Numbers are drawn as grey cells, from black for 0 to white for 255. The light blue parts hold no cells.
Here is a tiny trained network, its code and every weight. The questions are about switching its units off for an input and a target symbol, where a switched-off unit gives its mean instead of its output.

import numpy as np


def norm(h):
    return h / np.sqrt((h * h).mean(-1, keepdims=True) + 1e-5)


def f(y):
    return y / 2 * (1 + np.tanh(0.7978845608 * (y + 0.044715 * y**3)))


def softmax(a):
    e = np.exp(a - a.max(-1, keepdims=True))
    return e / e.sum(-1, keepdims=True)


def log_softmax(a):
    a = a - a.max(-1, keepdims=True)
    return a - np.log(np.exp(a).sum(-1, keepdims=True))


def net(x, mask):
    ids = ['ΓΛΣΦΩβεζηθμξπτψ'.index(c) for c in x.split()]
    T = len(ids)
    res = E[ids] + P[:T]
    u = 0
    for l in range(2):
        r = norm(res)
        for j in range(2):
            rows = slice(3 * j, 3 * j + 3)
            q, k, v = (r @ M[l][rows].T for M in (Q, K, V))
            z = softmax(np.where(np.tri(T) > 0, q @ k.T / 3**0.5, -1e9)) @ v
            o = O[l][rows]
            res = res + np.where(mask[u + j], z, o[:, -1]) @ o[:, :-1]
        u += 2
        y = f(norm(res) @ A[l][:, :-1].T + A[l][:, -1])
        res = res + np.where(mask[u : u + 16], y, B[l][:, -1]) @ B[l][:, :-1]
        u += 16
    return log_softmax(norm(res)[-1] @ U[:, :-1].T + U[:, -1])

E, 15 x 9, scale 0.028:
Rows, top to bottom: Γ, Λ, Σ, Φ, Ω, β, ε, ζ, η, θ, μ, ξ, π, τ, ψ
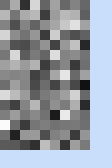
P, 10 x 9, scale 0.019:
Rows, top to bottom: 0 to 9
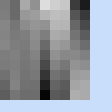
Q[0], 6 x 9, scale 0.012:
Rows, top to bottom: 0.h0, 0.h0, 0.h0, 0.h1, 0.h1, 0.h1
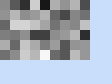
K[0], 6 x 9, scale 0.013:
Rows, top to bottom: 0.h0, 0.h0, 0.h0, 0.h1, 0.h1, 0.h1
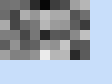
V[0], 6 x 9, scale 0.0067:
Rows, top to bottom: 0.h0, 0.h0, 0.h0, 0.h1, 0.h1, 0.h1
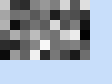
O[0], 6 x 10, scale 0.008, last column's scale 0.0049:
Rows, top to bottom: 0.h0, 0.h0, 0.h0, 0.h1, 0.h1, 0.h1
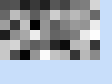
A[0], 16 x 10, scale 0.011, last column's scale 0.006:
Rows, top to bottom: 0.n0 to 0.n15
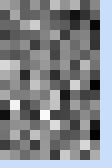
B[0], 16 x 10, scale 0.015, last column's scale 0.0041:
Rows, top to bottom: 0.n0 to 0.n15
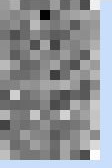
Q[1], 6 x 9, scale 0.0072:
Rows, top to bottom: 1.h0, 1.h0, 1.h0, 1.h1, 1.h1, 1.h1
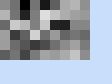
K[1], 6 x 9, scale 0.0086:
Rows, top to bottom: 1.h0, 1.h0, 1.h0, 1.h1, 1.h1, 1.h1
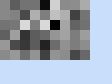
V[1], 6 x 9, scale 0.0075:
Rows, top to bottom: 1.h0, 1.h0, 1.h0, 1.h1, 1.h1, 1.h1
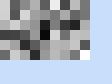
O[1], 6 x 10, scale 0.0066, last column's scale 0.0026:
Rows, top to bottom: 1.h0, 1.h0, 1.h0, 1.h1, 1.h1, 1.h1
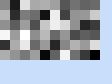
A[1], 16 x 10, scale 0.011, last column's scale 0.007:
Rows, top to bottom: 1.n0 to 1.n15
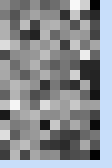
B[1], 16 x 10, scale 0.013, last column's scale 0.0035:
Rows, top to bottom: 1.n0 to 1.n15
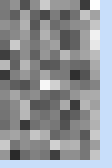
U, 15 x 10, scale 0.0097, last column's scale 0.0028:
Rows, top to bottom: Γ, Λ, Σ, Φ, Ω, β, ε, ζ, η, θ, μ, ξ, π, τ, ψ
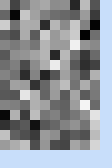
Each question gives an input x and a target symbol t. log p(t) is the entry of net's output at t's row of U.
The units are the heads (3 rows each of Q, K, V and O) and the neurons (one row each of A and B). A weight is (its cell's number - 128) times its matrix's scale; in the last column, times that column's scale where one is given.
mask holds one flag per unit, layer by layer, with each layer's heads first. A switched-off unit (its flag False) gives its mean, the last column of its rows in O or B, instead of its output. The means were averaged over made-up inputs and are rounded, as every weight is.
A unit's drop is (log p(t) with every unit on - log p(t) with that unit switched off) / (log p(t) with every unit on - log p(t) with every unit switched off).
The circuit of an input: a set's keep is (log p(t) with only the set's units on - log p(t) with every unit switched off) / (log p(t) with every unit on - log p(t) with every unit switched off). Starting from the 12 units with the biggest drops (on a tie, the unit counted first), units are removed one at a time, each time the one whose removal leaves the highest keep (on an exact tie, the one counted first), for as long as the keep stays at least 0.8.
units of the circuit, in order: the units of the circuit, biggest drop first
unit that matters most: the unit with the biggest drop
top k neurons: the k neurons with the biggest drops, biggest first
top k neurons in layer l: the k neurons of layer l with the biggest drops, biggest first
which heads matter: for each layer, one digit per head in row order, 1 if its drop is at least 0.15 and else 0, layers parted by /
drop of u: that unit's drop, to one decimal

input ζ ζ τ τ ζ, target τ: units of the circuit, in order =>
0.h1, 0.h0, 1.n3
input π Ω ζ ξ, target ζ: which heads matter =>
10 / 10
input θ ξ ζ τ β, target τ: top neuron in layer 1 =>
1.n15
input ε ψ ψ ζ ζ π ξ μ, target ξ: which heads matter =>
10 / 00
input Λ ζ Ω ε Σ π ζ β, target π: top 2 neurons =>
1.n15, 0.n10
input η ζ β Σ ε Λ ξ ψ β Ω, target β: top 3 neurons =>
1.n7, 0.n15, 1.n13
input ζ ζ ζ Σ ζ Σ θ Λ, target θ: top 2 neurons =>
1.n11, 0.n14
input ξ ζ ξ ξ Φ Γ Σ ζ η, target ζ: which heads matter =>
01 / 00
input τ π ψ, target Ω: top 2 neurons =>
0.n11, 1.n0
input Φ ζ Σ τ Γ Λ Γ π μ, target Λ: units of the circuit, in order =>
1.h1, 1.n1
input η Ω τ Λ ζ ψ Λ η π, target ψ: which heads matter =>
10 / 01
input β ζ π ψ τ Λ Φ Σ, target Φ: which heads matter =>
01 / 00
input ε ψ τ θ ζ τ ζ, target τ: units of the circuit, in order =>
0.h1, 1.n3
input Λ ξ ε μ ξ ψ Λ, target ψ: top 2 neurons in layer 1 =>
1.n4, 1.n12
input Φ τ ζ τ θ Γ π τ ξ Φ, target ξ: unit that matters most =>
0.h0
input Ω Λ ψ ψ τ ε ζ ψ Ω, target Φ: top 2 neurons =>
1.n0, 0.n8
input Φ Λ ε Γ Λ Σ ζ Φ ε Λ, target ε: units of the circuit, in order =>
0.h1, 0.h0
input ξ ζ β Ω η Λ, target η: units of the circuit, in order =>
0.h0, 1.n10
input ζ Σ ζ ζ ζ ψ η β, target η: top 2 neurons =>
1.n10, 0.n0
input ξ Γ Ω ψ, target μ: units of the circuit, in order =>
0.h1, 0.n11
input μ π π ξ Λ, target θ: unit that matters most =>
1.h0
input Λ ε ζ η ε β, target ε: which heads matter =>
11 / 01
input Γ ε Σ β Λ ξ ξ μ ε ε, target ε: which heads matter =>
10 / 00
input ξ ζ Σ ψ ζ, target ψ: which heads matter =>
01 / 00
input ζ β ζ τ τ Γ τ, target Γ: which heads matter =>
01 / 00
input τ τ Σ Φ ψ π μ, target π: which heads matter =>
11 / 00
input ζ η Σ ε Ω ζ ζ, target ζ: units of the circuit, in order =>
0.h0
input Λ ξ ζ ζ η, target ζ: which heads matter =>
00 / 00
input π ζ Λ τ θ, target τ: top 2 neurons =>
0.n15, 0.n0
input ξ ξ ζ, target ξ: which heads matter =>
10 / 00
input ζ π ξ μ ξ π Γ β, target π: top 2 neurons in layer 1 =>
1.n15, 1.n5
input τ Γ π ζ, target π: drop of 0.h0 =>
0.4
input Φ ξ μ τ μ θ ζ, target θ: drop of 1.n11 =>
0.1
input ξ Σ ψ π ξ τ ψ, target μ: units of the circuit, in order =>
0.n11
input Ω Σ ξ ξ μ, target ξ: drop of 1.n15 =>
-0.1
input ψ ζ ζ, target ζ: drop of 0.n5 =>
0.0
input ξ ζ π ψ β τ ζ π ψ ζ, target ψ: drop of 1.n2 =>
0.1
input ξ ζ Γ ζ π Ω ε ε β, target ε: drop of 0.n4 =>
0.1
